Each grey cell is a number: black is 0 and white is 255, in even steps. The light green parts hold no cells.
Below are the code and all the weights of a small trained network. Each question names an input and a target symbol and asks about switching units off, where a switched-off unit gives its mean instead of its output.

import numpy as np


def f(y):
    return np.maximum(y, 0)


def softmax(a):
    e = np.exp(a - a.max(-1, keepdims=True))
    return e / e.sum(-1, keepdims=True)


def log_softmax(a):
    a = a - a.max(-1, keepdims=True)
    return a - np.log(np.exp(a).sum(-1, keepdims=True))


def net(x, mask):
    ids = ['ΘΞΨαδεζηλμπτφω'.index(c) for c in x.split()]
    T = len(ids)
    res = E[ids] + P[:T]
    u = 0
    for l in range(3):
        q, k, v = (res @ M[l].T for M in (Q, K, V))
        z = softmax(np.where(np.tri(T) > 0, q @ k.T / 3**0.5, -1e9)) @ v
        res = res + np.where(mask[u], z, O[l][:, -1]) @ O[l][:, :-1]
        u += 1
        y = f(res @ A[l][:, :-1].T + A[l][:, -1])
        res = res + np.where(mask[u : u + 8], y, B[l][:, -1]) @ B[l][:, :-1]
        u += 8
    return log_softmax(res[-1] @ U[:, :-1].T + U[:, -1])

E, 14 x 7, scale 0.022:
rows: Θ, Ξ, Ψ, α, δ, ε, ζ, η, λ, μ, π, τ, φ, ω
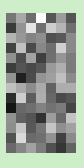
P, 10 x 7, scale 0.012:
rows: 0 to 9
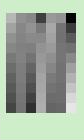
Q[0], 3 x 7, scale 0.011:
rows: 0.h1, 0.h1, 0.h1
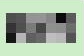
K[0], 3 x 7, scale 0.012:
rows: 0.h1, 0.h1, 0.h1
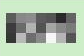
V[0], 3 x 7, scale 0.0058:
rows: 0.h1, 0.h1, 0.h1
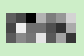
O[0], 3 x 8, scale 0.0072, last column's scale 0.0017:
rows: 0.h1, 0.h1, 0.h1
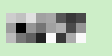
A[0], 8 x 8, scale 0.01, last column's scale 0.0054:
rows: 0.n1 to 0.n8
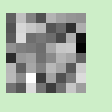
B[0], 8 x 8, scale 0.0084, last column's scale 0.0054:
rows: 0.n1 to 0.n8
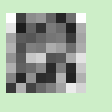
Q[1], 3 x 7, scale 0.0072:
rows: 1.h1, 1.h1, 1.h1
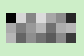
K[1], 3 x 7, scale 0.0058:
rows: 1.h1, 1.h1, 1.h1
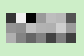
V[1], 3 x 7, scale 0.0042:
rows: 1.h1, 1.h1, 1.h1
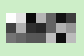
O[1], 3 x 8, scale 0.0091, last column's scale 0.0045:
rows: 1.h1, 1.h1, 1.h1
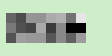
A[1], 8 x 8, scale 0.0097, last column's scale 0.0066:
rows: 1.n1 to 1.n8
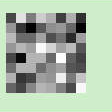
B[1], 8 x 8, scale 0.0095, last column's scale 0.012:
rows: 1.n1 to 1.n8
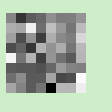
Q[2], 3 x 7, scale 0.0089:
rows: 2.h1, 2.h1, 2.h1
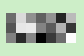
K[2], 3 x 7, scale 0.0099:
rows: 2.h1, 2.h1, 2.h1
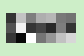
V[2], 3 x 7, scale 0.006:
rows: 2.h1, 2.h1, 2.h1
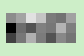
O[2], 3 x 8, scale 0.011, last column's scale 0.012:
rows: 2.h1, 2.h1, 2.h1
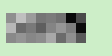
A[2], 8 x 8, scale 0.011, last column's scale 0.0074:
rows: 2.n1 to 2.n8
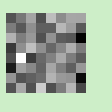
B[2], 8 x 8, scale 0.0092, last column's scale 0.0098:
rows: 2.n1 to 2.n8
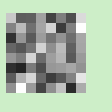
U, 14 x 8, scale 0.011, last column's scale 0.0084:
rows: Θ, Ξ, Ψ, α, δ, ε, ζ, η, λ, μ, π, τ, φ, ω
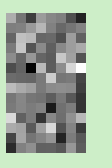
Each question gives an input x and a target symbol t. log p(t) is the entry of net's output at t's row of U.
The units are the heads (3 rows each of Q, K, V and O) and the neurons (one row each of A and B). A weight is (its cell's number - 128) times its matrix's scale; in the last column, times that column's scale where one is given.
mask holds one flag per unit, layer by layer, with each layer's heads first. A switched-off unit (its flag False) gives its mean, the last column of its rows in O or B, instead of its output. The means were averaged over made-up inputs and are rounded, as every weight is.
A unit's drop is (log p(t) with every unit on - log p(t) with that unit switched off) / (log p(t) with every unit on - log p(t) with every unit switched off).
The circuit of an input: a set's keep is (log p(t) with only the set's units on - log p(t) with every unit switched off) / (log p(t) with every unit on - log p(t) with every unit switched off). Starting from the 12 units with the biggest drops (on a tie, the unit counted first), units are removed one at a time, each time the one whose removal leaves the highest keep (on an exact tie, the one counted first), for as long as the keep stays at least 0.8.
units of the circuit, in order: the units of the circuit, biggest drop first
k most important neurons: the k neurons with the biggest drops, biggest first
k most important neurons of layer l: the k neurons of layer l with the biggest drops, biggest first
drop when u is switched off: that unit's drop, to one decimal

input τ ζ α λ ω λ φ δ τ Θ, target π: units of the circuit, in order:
(0.n2 1.n3)
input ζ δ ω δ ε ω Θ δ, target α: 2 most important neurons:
(2.n8 0.n8)
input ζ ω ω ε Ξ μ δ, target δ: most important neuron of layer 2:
(2.n5)
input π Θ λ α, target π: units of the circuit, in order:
(0.h1 0.n1)
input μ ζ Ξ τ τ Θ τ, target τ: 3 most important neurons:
(0.n1 0.n5 1.n8)
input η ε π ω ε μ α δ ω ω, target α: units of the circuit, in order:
(2.n8 1.n3 0.n8)
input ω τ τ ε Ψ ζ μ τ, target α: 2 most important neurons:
(2.n8 0.n6)
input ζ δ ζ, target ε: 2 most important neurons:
(0.n8 0.n5)
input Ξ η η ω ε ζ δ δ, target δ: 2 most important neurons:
(0.n5 0.n1)
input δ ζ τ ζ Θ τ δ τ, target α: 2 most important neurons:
(2.n8 0.n2)
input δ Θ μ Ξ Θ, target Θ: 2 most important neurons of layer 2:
(2.n7 2.n2)
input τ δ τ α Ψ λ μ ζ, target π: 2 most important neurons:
(1.n5 0.n6)
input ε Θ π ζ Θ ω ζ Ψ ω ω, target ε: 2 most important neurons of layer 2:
(2.n7 2.n4)
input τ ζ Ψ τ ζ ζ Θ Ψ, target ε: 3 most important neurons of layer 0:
(0.n8 0.n7 0.n5)
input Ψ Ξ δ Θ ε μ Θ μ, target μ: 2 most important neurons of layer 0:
(0.n5 0.n1)
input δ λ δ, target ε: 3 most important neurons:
(1.n8 2.n7 2.n4)
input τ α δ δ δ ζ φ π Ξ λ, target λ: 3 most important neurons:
(2.n3 0.n5 0.n2)
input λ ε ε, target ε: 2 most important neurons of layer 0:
(0.n7 0.n2)
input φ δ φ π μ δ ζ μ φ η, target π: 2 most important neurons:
(0.n7 0.n2)
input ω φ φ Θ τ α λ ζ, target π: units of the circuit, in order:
(1.n5)
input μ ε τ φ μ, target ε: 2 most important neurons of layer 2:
(2.n7 2.n4)
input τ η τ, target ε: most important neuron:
(0.n1)
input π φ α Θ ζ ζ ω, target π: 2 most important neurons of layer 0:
(0.n7 0.n5)
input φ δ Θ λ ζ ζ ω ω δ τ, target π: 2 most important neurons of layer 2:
(2.n2 2.n4)
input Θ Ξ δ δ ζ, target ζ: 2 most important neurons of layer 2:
(2.n5 2.n6)
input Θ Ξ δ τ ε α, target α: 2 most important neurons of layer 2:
(2.n8 2.n2)
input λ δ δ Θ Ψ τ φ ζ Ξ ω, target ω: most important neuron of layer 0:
(0.n5)
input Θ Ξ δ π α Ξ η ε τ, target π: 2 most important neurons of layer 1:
(1.n4 1.n1)
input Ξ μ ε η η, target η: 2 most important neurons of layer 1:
(1.n3 1.n7)
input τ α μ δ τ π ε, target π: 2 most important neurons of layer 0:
(0.n8 0.n4)
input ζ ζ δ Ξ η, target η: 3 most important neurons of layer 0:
(0.n5 0.n1 0.n7)
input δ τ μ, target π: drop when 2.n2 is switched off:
0.0
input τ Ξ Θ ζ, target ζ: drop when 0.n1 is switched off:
1.0
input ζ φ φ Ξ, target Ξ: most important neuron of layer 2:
(2.n4)
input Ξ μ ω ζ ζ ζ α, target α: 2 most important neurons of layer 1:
(1.n3 1.n2)
